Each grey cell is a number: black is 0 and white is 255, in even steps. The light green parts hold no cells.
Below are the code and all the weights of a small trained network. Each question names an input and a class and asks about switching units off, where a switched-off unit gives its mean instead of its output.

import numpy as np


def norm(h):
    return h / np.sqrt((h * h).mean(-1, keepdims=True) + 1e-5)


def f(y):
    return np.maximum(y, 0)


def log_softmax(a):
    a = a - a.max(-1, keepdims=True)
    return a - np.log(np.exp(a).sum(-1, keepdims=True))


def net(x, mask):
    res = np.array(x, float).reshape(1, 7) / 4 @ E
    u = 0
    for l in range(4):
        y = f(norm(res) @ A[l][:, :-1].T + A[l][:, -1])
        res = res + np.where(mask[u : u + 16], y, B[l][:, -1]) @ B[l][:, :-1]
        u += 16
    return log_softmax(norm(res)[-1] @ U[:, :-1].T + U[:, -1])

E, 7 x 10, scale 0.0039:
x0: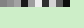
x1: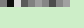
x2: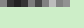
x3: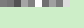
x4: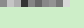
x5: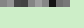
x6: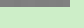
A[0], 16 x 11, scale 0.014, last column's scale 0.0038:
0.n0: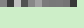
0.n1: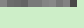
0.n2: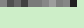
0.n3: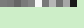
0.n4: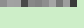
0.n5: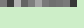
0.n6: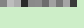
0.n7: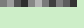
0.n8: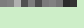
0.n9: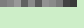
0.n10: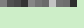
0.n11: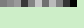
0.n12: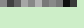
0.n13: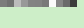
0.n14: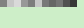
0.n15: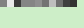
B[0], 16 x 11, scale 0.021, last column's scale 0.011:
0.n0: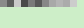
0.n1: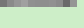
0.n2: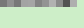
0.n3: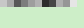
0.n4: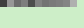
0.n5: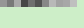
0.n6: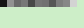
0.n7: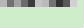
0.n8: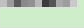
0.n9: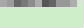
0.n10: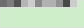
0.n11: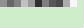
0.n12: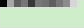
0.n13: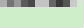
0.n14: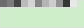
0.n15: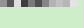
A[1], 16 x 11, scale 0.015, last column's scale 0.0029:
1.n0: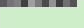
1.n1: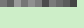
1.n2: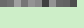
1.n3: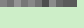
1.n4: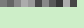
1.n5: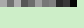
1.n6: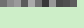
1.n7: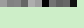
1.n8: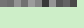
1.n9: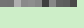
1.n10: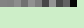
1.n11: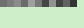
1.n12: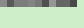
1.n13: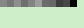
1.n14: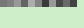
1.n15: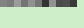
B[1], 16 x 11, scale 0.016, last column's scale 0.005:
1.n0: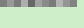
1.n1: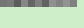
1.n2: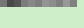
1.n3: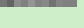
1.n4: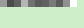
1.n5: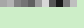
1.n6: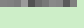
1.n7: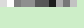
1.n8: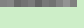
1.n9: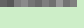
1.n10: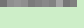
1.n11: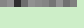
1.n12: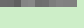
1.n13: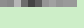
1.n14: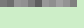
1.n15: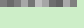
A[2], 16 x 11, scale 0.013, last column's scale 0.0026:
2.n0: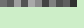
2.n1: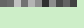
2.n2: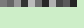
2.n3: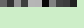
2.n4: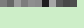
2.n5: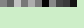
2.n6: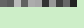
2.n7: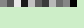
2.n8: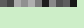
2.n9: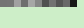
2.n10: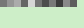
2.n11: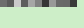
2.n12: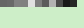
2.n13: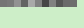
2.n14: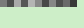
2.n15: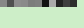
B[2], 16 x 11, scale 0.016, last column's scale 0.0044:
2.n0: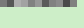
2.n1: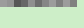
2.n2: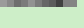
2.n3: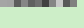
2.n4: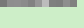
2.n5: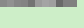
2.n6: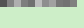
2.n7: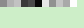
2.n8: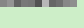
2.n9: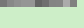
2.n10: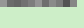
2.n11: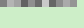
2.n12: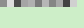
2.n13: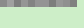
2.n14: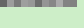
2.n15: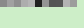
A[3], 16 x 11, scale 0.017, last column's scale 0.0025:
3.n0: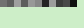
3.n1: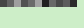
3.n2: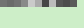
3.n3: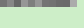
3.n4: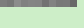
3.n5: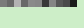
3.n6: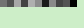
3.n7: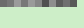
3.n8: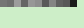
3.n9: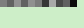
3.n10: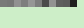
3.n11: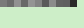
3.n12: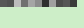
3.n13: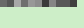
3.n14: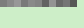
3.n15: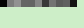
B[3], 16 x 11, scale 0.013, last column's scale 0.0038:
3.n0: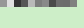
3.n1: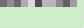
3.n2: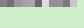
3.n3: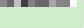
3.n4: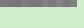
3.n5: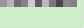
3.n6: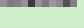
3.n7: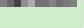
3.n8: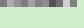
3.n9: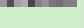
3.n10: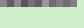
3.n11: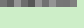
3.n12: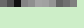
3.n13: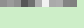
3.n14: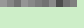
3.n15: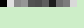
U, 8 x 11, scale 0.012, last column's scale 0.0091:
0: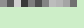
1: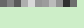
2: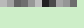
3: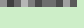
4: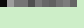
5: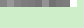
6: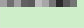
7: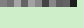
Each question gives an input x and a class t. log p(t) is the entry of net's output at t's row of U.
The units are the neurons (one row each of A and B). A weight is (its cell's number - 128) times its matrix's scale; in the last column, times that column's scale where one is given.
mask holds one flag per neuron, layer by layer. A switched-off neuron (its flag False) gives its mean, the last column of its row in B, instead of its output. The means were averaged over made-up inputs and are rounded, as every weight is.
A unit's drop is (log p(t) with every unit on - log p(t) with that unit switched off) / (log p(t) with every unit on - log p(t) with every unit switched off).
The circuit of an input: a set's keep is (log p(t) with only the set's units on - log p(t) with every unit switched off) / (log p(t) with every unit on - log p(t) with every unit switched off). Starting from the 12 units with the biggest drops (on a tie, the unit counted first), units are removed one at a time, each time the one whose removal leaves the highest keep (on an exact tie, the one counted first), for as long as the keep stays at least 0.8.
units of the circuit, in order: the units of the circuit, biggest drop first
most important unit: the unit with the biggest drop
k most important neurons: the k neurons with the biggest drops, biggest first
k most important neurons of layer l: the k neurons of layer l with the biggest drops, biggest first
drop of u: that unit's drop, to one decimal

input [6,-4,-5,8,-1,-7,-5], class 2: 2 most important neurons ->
0.n3, 0.n7
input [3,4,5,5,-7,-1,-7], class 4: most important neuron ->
0.n12
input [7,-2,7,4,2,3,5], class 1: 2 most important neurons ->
0.n10, 0.n2
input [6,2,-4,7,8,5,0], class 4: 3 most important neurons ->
0.n6, 0.n4, 0.n8
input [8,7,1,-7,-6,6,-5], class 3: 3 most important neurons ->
0.n11, 0.n15, 0.n3
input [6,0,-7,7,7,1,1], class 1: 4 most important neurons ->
0.n14, 0.n12, 0.n8, 0.n9
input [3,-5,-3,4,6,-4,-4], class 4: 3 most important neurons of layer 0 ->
0.n6, 0.n4, 0.n0
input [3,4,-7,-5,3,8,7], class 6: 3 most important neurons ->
0.n7, 0.n10, 1.n5
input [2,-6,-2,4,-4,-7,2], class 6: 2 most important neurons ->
0.n13, 1.n5
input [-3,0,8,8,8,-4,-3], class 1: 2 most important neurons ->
0.n10, 0.n12
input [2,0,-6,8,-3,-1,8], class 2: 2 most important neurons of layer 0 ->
0.n3, 0.n10
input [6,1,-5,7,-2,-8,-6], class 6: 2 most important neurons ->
0.n13, 0.n8
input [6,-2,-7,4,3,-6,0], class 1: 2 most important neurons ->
0.n14, 0.n7
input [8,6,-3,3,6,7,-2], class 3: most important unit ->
0.n11
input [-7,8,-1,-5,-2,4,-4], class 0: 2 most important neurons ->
0.n11, 0.n7
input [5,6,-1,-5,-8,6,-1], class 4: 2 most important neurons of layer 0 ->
0.n12, 0.n15
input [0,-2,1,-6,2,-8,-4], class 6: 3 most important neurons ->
0.n13, 0.n3, 1.n5
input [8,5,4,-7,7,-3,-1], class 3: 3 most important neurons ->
0.n11, 0.n3, 0.n12
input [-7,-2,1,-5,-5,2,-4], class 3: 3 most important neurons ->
0.n14, 0.n15, 0.n3
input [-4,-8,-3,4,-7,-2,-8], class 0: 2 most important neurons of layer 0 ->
0.n15, 0.n6
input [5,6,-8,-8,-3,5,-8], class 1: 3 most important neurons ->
0.n14, 0.n15, 0.n3
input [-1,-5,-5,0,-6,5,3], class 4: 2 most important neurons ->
0.n12, 0.n0
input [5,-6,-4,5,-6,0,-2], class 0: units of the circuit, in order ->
0.n15
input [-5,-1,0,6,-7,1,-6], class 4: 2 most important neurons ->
0.n8, 0.n11
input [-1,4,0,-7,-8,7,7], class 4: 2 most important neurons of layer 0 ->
0.n12, 0.n3
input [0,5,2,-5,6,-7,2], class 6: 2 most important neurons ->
0.n13, 0.n12
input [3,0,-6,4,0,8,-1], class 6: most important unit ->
0.n7
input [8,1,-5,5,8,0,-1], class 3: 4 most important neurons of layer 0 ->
0.n11, 0.n12, 0.n14, 0.n3
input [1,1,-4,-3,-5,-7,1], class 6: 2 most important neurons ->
0.n13, 0.n6
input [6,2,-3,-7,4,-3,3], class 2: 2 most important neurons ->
0.n8, 0.n9
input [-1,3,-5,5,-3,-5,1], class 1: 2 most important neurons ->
0.n14, 0.n7
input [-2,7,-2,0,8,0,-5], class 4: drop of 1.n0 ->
0.1
